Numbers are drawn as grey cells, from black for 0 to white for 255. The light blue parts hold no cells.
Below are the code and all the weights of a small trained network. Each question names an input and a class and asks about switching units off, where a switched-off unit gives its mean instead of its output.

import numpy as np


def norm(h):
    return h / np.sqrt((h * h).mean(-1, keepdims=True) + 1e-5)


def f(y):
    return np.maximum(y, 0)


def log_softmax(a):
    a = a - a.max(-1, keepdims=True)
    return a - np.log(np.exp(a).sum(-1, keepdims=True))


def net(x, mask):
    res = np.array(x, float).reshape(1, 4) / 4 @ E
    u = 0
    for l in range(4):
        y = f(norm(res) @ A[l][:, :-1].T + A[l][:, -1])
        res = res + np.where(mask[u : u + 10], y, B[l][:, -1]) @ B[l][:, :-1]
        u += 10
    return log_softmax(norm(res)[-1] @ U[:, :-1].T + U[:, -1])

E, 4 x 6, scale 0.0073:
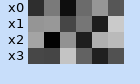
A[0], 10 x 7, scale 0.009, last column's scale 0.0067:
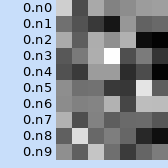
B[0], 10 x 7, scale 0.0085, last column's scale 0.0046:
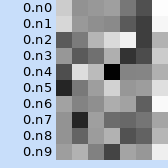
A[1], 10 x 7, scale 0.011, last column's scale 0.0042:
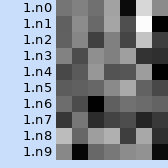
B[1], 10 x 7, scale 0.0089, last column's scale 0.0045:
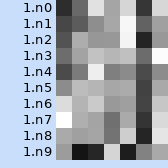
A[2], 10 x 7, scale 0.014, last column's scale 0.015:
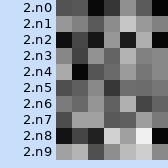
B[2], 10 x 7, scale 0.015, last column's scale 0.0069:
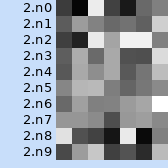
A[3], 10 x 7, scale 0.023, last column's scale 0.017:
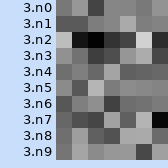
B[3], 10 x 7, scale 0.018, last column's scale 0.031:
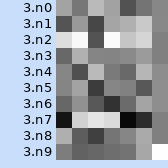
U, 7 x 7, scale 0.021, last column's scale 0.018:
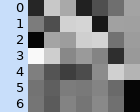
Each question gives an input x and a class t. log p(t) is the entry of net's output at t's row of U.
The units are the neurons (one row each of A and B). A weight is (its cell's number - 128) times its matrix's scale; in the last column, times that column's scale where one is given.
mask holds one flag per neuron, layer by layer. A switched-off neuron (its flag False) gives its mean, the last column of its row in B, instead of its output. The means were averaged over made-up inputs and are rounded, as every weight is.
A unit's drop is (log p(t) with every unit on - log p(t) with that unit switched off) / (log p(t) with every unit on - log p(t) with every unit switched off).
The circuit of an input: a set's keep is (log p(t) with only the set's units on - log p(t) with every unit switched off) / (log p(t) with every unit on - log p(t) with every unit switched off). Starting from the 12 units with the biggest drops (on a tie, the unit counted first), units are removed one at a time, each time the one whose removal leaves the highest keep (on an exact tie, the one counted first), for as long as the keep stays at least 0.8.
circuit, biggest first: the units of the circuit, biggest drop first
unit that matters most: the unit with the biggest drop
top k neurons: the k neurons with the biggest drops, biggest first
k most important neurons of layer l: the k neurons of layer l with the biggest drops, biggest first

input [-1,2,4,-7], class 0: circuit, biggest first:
(2.n9)
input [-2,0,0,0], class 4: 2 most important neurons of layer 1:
(1.n7, 1.n6)
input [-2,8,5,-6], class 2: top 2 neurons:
(0.n5, 1.n0)
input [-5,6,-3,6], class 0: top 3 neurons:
(0.n4, 0.n9, 1.n3)
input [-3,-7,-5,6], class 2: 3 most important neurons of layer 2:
(2.n9, 2.n1, 2.n3)
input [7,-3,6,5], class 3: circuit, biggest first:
(1.n7, 0.n1)
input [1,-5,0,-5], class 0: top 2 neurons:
(2.n9, 1.n0)
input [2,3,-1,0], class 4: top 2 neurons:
(0.n6, 1.n3)
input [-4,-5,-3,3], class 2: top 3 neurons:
(0.n2, 1.n3, 3.n6)
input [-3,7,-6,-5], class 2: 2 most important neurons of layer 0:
(0.n1, 0.n0)
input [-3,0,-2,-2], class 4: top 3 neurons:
(2.n3, 0.n1, 1.n7)
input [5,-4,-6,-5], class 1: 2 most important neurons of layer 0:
(0.n8, 0.n9)
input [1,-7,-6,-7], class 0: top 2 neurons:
(2.n9, 1.n0)
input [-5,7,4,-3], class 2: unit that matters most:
0.n5
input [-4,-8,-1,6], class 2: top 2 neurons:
(0.n2, 2.n9)
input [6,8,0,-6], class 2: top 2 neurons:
(1.n2, 1.n0)
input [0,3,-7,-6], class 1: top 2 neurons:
(0.n8, 0.n9)
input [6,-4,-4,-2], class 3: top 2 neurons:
(1.n7, 0.n5)
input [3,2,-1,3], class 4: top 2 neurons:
(2.n9, 1.n7)
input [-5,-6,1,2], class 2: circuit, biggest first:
(0.n2)
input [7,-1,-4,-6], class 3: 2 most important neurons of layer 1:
(1.n6, 1.n7)
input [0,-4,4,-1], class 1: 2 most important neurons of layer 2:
(2.n3, 2.n4)
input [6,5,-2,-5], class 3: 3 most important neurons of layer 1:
(1.n6, 1.n7, 1.n2)
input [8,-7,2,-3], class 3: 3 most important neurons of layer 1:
(1.n7, 1.n6, 1.n0)
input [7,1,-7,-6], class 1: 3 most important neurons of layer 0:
(0.n8, 0.n9, 0.n4)
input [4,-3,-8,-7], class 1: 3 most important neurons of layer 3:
(3.n0, 3.n4, 3.n5)
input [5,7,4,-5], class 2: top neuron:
(0.n5)
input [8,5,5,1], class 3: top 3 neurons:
(0.n1, 1.n6, 1.n7)
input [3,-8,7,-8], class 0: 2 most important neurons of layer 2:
(2.n9, 2.n1)
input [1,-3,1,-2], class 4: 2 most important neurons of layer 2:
(2.n4, 2.n9)
